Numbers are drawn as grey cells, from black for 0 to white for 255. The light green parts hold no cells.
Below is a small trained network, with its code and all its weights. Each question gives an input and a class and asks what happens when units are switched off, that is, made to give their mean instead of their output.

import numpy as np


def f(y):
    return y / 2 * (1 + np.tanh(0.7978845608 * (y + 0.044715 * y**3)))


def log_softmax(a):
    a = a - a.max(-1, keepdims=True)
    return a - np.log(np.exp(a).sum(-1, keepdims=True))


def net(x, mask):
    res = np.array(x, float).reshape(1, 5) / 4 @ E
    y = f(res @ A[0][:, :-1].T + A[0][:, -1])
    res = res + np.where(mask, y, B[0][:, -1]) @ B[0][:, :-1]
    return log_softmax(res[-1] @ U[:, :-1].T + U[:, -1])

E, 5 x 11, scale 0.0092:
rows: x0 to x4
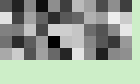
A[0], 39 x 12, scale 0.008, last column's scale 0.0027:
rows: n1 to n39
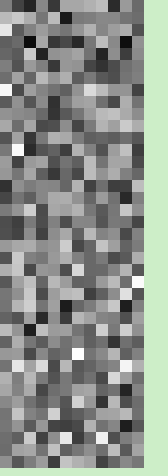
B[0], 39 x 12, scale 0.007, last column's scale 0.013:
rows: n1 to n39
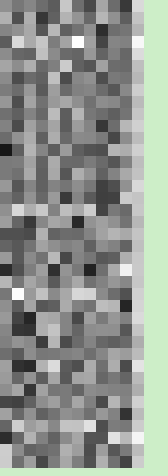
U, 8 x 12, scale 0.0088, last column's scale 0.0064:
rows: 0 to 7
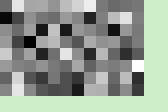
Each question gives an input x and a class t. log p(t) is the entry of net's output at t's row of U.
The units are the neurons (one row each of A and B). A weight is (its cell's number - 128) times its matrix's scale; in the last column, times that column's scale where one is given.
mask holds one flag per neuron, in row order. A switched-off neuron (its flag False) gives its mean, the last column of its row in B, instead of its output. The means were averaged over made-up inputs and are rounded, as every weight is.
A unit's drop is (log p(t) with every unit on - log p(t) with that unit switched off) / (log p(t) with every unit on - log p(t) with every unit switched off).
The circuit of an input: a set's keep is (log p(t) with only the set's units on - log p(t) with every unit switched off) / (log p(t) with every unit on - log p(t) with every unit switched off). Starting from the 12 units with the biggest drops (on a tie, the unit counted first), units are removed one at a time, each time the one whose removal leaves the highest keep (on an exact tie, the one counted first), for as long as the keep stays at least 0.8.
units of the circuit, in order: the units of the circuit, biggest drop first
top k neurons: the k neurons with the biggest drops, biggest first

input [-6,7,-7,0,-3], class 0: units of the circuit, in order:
(n4)
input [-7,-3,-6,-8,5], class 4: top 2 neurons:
(n2, n26)
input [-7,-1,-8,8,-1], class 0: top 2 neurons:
(n4, n36)
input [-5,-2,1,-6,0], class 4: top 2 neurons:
(n2, n35)
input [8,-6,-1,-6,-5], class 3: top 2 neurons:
(n27, n20)
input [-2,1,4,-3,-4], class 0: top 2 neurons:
(n25, n23)
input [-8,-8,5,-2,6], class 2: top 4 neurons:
(n12, n22, n29, n27)
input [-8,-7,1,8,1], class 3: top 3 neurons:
(n31, n28, n7)
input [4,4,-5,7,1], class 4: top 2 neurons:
(n1, n39)
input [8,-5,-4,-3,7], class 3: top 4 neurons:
(n27, n37, n19, n33)
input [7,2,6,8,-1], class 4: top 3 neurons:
(n39, n6, n31)
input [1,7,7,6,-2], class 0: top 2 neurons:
(n25, n18)
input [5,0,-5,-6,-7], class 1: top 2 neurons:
(n37, n20)
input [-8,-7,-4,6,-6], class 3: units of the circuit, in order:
(n31)
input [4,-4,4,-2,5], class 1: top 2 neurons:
(n23, n13)
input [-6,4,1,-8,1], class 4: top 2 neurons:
(n2, n35)
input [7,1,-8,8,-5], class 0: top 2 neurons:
(n4, n36)
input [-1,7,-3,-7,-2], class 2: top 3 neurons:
(n11, n15, n10)
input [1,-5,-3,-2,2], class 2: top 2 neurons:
(n25, n18)
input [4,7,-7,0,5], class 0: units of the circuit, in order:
(n36)
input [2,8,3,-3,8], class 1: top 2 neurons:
(n23, n13)
